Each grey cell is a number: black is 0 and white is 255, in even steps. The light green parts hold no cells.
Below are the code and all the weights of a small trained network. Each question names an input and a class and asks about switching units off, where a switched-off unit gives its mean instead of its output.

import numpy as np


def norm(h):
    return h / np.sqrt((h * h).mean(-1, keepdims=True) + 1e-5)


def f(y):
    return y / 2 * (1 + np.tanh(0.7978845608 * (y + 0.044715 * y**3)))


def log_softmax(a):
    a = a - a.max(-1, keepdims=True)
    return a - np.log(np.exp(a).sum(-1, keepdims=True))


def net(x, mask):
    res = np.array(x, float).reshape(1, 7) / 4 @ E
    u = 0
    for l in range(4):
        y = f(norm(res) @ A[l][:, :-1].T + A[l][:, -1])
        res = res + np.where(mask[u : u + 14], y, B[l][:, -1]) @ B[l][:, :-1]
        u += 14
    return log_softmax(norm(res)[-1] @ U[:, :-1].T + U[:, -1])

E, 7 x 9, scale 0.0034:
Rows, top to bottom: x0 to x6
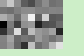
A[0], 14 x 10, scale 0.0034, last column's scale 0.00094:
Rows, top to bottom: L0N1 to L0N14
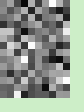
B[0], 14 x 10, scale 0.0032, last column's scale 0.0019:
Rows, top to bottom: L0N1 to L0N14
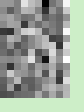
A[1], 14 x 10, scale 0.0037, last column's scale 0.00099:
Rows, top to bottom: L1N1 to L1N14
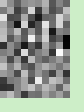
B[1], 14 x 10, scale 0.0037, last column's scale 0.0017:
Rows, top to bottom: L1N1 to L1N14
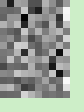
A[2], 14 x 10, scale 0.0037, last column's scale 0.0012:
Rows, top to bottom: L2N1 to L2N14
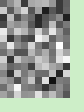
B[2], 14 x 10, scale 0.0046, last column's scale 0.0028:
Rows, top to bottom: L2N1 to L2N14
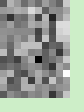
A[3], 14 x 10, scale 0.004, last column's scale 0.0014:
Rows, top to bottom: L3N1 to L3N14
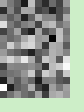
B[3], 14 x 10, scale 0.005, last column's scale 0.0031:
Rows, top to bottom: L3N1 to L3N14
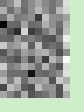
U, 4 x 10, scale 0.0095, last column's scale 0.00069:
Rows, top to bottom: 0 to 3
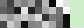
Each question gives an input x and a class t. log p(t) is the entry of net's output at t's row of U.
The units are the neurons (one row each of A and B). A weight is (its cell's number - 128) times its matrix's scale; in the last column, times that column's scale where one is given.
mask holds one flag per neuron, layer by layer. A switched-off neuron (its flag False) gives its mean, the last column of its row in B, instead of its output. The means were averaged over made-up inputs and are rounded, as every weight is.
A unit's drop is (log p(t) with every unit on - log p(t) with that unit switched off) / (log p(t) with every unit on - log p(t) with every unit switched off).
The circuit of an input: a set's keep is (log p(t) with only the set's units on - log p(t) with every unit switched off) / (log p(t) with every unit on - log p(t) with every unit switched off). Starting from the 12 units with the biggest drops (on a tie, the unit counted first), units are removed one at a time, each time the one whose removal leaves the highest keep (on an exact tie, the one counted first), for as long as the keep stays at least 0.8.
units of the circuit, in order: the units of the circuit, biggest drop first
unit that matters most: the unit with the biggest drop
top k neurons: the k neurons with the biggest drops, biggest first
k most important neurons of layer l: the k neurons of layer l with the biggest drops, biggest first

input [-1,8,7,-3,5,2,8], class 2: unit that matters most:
L0N1
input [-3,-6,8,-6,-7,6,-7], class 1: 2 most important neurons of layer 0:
[L0N1, L0N8]
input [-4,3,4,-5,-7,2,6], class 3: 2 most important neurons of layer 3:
[L3N13, L3N4]
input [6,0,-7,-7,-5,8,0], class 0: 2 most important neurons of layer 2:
[L2N6, L2N5]
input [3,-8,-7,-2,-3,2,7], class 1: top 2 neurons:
[L3N5, L1N12]
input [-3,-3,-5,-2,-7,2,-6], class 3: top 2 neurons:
[L1N3, L0N1]
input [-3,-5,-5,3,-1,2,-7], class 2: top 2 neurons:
[L0N9, L0N2]
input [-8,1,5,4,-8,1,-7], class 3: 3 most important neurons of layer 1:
[L1N3, L1N8, L1N4]
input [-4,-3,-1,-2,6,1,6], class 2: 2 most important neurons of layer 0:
[L0N1, L0N12]
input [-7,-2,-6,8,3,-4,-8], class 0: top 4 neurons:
[L2N3, L0N1, L0N13, L3N12]
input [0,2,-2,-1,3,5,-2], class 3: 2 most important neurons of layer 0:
[L0N1, L0N4]
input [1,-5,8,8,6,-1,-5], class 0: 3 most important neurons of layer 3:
[L3N12, L3N2, L3N5]
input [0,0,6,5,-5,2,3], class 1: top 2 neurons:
[L2N12, L1N2]
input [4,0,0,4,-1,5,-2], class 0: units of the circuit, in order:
[L2N3]
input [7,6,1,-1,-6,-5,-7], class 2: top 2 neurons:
[L0N9, L2N2]
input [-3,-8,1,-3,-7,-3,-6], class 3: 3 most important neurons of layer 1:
[L1N3, L1N4, L1N8]
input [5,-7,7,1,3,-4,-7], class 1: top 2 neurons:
[L0N1, L3N9]
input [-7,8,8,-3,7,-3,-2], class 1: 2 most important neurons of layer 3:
[L3N9, L3N11]
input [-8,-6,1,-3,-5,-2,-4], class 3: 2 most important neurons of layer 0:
[L0N1, L0N5]
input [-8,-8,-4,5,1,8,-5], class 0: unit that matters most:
L2N3
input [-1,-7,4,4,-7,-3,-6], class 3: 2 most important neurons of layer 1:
[L1N3, L1N8]
